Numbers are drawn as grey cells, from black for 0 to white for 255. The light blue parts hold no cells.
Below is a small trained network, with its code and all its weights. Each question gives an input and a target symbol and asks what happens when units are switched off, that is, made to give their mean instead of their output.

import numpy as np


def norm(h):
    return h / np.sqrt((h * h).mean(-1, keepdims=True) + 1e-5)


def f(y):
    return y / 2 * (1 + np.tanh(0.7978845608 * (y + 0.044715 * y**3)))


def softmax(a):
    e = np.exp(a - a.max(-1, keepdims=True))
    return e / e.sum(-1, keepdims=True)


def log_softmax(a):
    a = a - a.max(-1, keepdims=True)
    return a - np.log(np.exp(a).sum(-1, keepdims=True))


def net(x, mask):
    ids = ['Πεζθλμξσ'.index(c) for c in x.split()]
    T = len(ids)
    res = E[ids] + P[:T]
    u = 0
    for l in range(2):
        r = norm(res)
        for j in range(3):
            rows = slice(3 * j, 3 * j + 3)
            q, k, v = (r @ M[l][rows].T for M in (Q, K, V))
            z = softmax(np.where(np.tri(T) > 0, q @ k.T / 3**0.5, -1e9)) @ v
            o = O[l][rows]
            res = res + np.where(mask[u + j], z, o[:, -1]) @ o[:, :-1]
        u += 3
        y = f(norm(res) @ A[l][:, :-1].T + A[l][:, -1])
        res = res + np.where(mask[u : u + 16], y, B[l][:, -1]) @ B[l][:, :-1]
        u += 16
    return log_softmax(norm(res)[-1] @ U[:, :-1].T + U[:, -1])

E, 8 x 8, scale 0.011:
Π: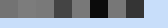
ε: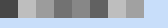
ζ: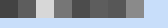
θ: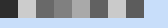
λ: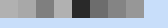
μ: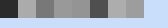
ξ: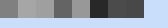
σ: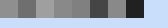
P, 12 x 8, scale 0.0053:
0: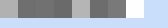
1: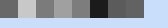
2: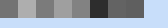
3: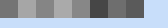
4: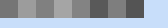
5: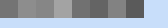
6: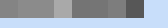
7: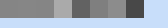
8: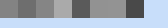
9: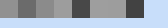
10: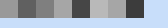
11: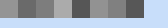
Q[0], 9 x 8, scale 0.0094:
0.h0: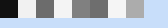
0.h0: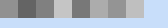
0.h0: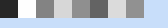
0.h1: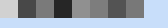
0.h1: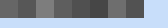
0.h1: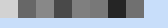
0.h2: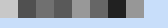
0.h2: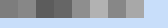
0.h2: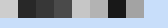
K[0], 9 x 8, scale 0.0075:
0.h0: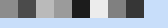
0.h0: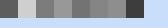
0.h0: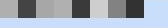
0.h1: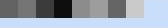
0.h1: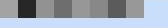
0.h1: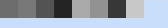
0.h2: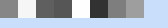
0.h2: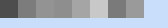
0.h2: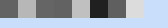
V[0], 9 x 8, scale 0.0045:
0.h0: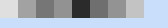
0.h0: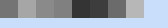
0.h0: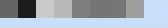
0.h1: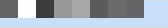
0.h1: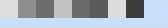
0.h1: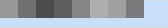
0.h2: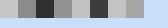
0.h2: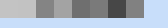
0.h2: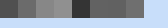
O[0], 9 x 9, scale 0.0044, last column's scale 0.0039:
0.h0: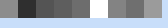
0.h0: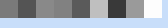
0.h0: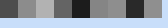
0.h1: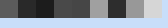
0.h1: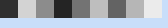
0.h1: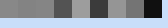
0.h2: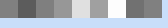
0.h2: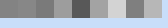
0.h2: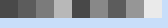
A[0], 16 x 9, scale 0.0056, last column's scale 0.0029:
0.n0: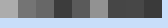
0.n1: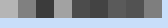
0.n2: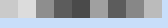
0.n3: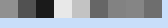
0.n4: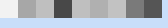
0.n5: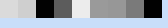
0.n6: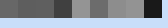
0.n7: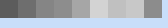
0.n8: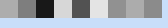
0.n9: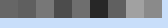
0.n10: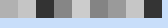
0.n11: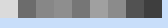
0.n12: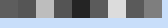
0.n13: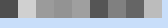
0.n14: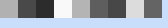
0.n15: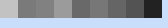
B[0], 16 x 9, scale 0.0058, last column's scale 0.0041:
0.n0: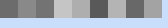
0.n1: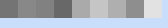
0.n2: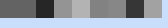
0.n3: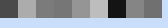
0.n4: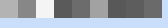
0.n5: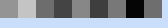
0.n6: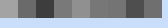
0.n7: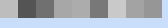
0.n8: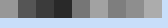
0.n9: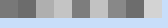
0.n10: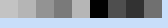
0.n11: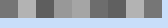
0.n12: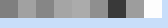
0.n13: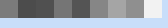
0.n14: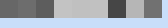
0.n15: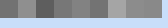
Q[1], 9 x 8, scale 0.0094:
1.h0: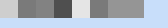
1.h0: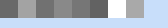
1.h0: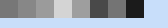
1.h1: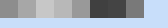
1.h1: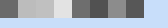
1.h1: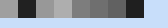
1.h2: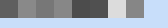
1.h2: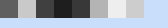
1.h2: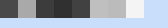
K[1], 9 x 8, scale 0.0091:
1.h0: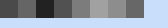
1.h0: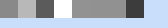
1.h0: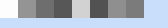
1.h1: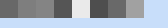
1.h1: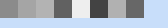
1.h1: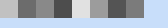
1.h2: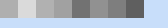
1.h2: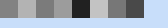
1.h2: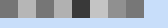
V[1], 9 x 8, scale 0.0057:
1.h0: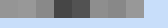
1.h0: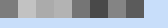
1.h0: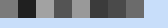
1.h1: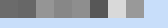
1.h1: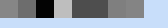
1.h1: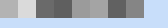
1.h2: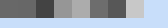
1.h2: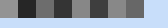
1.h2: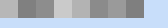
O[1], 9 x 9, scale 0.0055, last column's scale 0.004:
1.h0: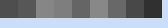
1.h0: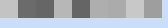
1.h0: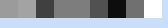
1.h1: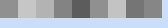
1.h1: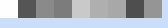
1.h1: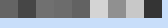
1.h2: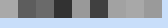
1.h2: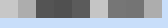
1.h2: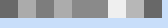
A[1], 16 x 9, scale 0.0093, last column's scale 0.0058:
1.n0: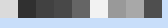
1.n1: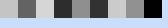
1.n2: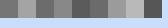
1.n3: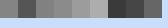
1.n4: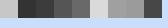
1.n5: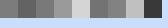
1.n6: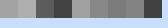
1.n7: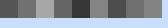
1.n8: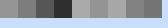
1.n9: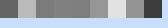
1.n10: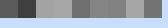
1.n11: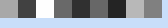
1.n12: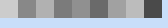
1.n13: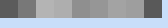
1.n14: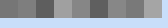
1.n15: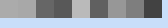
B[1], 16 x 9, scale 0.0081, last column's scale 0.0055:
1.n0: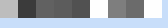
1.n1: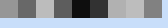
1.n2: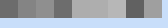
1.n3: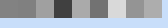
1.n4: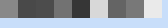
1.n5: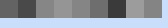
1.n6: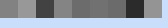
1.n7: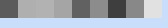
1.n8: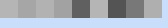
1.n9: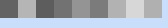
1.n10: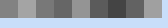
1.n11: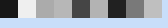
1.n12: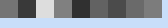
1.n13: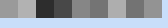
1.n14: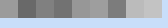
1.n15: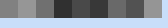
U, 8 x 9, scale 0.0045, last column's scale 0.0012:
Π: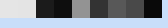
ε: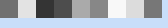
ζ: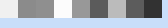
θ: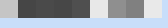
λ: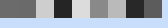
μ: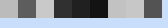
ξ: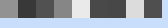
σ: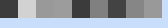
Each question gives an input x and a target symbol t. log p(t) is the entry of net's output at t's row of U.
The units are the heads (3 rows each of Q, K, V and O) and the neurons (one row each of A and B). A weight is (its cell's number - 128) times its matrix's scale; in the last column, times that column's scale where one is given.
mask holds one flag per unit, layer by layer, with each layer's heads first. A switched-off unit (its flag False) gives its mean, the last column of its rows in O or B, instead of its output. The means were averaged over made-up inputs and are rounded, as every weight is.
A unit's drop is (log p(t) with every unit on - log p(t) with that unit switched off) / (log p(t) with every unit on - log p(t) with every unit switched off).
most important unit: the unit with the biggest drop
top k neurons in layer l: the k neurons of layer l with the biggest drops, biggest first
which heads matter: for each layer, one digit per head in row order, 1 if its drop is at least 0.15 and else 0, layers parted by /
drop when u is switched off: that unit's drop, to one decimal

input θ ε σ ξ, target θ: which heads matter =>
010 / 010
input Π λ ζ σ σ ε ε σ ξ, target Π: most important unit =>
0.h2
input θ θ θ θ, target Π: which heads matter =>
110 / 000
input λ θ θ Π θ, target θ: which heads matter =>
100 / 000
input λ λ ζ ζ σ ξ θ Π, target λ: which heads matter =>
000 / 100
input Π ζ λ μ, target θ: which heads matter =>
100 / 000
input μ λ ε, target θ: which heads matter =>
100 / 000
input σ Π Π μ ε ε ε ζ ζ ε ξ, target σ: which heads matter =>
001 / 010
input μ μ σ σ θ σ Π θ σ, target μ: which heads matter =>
000 / 001
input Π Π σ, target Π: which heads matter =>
000 / 000
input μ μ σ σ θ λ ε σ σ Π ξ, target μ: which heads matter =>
000 / 001
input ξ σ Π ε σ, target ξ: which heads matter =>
010 / 011
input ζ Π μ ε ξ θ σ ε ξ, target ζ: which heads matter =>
010 / 000
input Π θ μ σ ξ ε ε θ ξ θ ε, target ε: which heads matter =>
100 / 000
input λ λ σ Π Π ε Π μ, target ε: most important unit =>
0.h0
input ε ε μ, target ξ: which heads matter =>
010 / 000
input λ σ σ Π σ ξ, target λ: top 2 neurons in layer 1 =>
[1.n3 1.n11]
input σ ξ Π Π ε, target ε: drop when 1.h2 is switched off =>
0.2
